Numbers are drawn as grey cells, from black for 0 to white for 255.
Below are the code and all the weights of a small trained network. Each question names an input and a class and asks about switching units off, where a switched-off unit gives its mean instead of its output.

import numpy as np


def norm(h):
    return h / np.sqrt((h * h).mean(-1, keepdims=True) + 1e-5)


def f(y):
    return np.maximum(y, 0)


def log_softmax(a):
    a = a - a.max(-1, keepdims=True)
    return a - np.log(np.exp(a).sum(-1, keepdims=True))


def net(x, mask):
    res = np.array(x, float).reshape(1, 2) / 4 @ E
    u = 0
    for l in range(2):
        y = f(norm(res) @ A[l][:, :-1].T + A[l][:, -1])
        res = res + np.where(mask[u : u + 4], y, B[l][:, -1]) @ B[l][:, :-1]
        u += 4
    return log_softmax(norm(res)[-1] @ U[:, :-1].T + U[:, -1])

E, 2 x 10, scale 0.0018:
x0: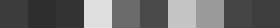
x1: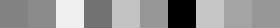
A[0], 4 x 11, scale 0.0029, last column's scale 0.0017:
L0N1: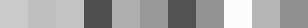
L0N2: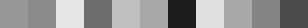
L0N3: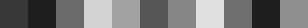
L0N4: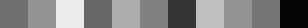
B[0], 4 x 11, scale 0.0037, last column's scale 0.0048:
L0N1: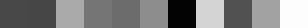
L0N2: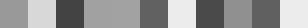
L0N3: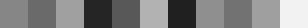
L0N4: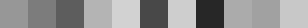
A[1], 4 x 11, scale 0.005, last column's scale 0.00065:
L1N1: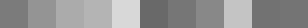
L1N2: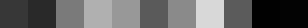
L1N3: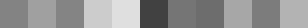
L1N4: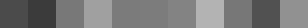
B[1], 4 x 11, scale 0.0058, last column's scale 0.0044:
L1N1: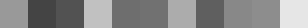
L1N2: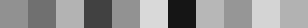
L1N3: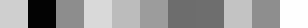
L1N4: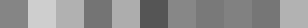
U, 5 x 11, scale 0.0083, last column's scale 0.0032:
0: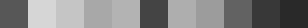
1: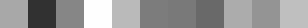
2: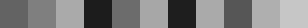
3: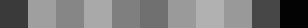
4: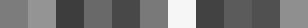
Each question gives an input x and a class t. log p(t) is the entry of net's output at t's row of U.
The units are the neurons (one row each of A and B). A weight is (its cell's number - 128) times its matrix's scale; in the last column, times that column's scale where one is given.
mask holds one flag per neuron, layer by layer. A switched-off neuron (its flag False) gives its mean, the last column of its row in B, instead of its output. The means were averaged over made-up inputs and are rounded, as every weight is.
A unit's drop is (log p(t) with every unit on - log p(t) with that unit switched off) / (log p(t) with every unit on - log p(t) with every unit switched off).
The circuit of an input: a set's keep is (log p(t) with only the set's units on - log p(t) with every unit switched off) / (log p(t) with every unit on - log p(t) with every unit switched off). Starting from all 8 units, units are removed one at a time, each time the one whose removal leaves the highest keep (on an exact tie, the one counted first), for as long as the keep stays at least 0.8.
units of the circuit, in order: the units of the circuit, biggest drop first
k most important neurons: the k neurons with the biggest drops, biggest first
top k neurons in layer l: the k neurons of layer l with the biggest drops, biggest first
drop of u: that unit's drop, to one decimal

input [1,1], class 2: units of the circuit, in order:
(L0N3)
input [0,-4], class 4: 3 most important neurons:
(L0N1 L1N3 L0N4)
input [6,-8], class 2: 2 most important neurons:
(L1N2 L0N2)
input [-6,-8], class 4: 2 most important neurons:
(L1N3 L0N1)
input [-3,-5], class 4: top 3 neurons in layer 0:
(L0N1 L0N3 L0N4)
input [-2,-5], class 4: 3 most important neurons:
(L1N3 L0N1 L0N4)
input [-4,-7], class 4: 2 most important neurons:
(L1N3 L0N1)
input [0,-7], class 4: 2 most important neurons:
(L0N1 L1N3)
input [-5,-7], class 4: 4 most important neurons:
(L1N3 L0N1 L0N3 L1N2)
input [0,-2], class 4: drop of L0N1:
1.3
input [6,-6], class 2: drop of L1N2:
0.4
